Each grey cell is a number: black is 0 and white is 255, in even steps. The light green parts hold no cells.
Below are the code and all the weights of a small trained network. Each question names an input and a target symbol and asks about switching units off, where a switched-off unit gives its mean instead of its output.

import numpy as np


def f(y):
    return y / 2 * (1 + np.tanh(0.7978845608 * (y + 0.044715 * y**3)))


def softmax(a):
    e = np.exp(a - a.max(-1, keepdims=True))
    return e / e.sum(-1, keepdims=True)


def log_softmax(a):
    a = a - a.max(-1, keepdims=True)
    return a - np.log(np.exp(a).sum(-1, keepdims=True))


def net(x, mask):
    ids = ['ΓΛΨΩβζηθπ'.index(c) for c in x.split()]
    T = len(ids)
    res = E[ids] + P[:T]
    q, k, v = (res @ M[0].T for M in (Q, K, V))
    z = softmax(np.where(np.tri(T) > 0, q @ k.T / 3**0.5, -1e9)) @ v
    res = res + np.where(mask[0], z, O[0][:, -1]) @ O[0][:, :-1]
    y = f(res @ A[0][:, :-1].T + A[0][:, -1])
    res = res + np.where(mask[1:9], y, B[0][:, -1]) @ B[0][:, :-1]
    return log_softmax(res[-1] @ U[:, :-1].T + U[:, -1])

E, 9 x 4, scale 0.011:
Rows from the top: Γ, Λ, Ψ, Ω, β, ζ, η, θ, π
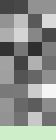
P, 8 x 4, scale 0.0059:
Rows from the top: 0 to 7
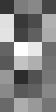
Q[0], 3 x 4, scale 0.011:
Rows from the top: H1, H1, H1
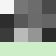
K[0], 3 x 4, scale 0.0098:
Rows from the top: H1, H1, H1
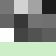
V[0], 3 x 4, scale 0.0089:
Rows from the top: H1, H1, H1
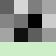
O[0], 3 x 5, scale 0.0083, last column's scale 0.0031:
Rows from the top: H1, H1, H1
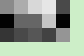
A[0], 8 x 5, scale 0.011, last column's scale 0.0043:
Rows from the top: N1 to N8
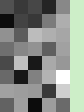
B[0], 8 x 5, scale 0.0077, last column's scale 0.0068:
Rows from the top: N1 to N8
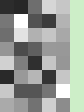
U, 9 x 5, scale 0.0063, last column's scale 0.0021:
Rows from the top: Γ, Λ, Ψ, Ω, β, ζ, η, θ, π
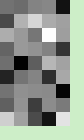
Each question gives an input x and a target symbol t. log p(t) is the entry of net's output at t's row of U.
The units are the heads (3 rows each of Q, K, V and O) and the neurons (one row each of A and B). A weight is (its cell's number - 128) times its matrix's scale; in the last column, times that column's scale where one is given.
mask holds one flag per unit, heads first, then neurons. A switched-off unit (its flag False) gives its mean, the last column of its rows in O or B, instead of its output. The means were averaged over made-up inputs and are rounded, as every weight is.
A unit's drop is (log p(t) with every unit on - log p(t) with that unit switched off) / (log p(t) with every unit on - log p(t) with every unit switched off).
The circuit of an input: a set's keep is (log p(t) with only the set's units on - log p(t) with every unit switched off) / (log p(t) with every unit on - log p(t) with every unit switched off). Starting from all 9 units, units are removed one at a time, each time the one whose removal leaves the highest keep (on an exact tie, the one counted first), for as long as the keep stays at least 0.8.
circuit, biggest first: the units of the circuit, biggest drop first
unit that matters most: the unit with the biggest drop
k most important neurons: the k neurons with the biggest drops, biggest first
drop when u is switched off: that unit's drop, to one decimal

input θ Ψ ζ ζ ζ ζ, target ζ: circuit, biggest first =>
[N6; H1; N7]
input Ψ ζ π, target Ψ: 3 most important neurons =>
[N3; N6; N2]
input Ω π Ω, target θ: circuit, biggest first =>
[N2; H1; N5; N1]
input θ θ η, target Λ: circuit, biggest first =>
[N3; N6; N7]
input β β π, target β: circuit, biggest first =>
[H1; N1; N2]
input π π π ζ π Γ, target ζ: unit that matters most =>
N6
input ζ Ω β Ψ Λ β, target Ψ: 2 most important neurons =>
[N3; N2]
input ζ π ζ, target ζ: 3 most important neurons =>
[N6; N2; N7]
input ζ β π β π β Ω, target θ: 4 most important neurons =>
[N2; N1; N5; N8]
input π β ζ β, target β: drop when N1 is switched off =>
0.3
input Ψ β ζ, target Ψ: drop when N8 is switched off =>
-0.1
